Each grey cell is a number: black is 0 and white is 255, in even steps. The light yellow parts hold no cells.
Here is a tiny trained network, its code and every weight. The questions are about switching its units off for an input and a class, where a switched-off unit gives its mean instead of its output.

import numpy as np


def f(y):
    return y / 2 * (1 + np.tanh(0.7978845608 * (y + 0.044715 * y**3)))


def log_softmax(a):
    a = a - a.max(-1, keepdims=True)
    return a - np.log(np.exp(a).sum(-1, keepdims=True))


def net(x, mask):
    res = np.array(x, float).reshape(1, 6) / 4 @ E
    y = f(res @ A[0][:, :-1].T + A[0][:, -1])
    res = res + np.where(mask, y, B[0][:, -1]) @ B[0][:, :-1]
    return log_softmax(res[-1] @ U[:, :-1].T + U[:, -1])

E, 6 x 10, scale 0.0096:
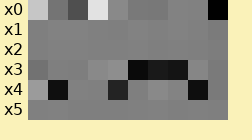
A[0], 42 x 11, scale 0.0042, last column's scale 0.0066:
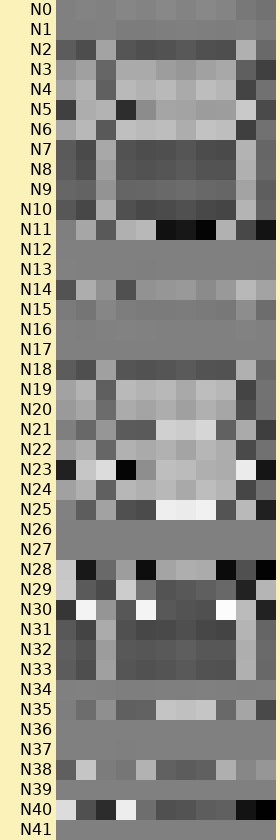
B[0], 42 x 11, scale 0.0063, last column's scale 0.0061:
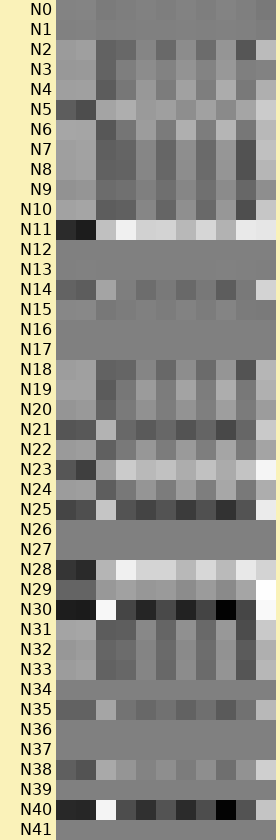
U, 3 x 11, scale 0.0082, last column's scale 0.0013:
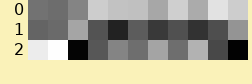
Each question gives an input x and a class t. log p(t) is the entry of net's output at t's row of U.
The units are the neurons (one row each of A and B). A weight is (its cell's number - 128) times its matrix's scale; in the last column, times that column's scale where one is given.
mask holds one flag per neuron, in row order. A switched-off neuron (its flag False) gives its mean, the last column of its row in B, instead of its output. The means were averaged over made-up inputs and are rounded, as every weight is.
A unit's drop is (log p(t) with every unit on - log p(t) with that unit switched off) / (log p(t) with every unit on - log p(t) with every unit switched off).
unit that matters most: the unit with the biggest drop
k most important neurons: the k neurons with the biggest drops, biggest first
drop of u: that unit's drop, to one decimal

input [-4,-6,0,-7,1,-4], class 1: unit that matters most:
N25
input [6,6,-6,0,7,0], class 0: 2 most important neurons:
N28, N30
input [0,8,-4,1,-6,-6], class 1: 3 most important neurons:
N30, N28, N23
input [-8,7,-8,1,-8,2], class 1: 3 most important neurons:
N30, N11, N28
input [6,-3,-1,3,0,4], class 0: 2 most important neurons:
N30, N11
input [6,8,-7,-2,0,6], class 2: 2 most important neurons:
N11, N23
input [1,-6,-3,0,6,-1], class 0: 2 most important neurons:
N28, N30
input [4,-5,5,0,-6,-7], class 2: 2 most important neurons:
N23, N28
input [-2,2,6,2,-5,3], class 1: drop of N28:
0.2
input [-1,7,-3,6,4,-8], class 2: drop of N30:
0.1
